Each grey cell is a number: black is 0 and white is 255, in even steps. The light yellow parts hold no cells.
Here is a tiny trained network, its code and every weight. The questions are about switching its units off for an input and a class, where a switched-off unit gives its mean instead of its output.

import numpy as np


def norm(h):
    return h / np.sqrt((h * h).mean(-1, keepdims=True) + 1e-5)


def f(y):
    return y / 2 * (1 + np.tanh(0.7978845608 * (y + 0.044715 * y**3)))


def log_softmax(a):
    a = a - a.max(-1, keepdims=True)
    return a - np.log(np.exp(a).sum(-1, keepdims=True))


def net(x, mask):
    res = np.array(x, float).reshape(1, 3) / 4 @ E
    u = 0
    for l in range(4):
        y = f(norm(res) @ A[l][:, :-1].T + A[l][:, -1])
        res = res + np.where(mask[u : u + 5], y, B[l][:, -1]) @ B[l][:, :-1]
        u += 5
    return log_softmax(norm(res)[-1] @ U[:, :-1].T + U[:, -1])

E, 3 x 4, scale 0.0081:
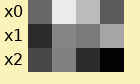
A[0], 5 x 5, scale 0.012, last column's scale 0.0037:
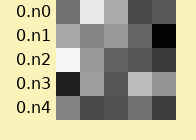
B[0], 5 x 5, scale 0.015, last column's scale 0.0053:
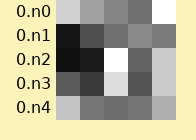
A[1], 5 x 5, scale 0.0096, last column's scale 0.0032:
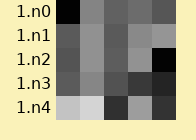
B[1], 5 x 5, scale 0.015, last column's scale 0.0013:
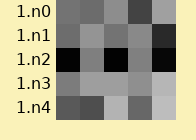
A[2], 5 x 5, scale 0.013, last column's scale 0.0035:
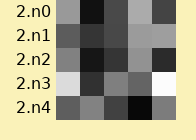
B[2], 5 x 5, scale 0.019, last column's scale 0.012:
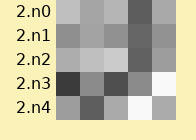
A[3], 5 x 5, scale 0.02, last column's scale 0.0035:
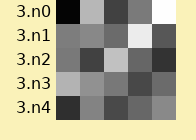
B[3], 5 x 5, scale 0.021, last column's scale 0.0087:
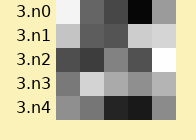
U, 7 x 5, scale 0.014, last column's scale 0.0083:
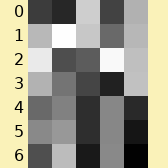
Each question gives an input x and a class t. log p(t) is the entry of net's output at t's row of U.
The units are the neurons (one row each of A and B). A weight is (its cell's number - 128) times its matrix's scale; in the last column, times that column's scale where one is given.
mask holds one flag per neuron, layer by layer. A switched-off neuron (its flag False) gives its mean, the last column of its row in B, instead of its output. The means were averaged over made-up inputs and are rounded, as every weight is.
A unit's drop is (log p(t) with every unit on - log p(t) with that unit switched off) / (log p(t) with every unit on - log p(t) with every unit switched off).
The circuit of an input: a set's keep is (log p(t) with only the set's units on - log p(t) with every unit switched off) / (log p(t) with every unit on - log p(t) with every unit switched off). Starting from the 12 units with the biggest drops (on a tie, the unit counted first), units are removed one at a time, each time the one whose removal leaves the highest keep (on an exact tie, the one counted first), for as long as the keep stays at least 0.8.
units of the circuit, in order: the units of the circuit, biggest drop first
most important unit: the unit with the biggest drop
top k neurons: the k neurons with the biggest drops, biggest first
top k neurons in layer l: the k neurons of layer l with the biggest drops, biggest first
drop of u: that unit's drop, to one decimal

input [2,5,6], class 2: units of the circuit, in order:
[2.n4]
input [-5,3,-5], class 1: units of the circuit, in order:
[2.n0, 0.n2, 2.n4, 3.n1]
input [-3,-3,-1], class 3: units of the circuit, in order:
[2.n3, 3.n0]
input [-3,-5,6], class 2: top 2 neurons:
[0.n3, 2.n4]
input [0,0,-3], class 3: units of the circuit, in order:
[2.n4, 2.n0, 3.n0]
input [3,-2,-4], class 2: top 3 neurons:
[2.n0, 2.n3, 0.n4]
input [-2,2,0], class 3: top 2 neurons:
[2.n3, 0.n2]
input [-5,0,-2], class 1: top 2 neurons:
[2.n0, 0.n0]
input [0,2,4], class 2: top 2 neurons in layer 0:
[0.n2, 0.n0]
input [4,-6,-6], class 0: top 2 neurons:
[0.n2, 2.n4]
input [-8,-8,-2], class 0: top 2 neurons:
[0.n2, 3.n2]
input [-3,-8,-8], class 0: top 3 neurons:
[0.n2, 0.n0, 2.n4]
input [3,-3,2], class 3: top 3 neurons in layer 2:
[2.n0, 2.n4, 2.n2]
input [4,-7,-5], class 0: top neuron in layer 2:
[2.n3]
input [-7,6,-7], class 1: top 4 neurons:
[2.n0, 0.n2, 0.n0, 2.n4]
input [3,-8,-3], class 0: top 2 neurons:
[0.n2, 2.n3]
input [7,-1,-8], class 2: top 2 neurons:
[2.n0, 2.n2]
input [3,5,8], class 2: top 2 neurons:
[2.n4, 0.n2]
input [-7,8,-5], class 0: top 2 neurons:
[0.n3, 3.n2]
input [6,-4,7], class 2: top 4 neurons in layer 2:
[2.n4, 2.n0, 2.n2, 2.n1]
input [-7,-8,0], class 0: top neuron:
[0.n2]
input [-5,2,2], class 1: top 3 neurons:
[2.n0, 2.n2, 0.n0]
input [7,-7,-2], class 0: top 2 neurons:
[0.n2, 0.n1]
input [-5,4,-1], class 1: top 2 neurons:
[0.n2, 2.n0]
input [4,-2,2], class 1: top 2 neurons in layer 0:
[0.n0, 0.n4]
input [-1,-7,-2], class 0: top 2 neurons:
[0.n2, 2.n3]
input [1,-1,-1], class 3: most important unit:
2.n4
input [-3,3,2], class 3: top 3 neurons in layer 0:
[0.n3, 0.n2, 0.n4]
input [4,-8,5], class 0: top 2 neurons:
[0.n2, 2.n4]
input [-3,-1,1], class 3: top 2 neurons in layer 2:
[2.n3, 2.n4]
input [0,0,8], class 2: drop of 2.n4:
0.7
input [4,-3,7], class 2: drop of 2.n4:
0.9
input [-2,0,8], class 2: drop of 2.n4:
0.8
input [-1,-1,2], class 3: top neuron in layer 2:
[2.n3]
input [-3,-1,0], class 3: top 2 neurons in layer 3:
[3.n0, 3.n4]
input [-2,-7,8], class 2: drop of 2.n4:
1.0
